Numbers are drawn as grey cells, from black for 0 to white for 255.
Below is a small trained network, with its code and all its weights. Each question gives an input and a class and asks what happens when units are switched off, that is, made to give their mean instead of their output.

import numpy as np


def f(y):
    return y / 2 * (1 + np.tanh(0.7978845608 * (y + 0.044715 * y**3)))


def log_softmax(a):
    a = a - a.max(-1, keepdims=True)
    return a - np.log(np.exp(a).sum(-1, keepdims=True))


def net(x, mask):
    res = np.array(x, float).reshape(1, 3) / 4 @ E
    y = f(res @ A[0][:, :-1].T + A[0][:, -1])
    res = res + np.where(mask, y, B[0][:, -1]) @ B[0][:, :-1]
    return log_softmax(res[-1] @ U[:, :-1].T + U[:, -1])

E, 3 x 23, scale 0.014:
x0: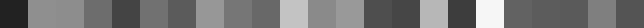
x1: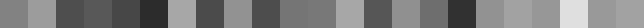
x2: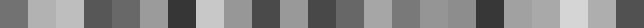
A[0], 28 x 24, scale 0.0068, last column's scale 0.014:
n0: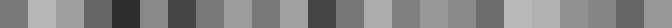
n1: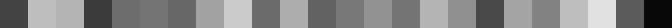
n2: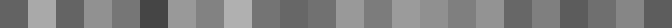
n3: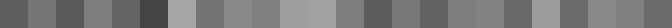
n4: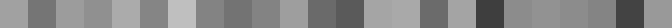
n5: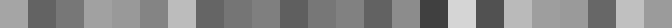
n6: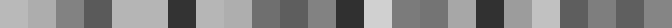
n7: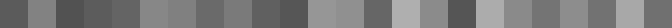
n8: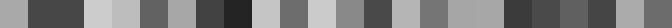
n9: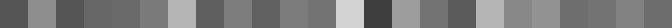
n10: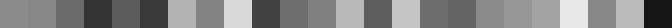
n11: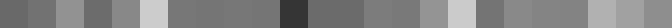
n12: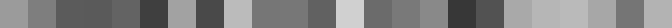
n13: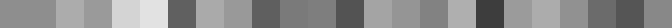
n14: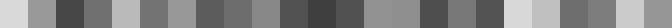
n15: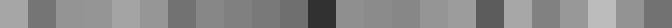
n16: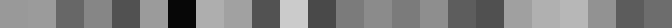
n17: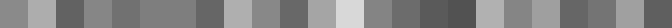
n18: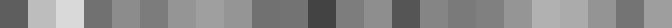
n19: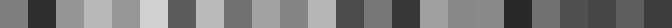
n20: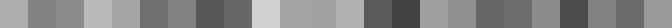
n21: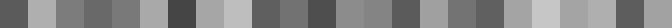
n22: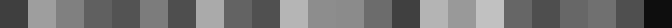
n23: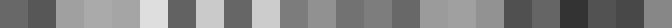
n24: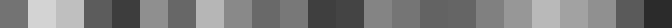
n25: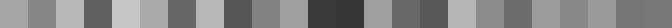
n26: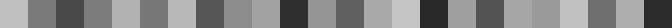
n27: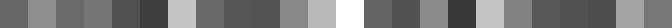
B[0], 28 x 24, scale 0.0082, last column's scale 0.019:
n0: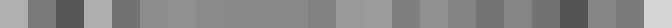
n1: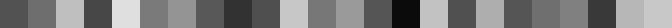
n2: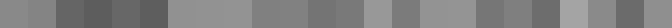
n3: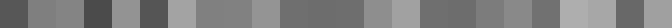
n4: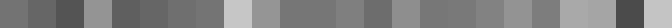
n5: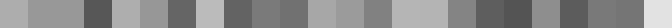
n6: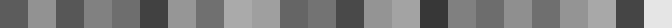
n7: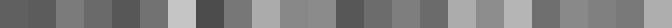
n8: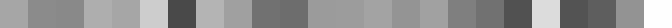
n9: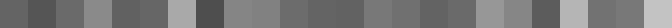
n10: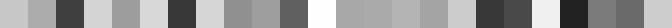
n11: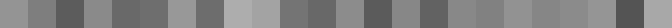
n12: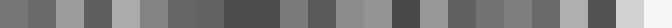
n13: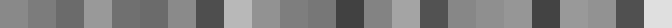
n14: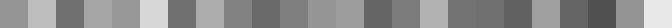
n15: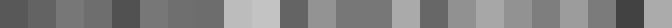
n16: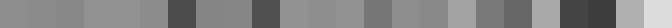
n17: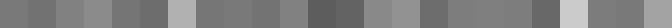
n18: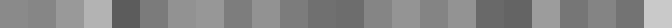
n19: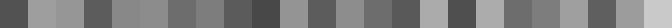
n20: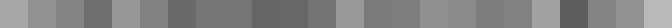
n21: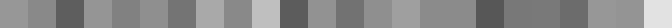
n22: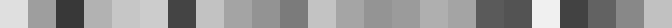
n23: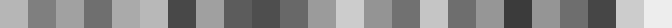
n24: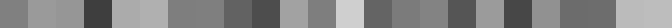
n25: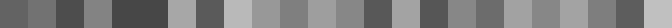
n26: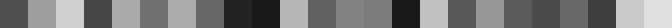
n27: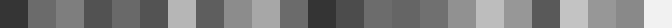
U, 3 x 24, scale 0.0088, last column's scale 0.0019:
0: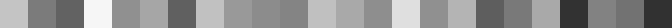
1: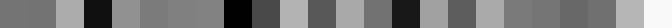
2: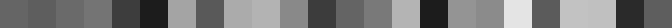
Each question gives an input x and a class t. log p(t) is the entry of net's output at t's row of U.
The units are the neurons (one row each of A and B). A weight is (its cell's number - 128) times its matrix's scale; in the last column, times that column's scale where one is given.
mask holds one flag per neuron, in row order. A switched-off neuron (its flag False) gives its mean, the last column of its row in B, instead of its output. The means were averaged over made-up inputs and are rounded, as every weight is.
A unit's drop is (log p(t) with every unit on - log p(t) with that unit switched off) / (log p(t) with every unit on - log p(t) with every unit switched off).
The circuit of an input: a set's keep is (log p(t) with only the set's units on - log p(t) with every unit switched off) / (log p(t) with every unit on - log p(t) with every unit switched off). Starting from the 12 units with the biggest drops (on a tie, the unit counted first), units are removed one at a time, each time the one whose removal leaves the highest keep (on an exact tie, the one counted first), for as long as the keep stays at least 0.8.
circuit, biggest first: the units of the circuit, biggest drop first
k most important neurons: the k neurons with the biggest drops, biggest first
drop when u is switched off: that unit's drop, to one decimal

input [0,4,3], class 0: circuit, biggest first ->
(n26)
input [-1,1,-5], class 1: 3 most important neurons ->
(n10, n22, n21)
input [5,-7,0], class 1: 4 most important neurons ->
(n19, n10, n8, n23)
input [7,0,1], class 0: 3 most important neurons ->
(n22, n26, n12)
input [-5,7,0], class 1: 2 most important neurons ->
(n26, n12)
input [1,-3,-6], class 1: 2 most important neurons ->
(n10, n22)
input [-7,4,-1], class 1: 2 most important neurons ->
(n26, n12)
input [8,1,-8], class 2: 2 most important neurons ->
(n27, n26)
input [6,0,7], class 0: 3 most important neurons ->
(n22, n26, n21)
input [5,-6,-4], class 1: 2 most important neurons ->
(n19, n10)
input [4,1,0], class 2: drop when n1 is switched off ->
0.2
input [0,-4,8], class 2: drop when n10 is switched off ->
0.2
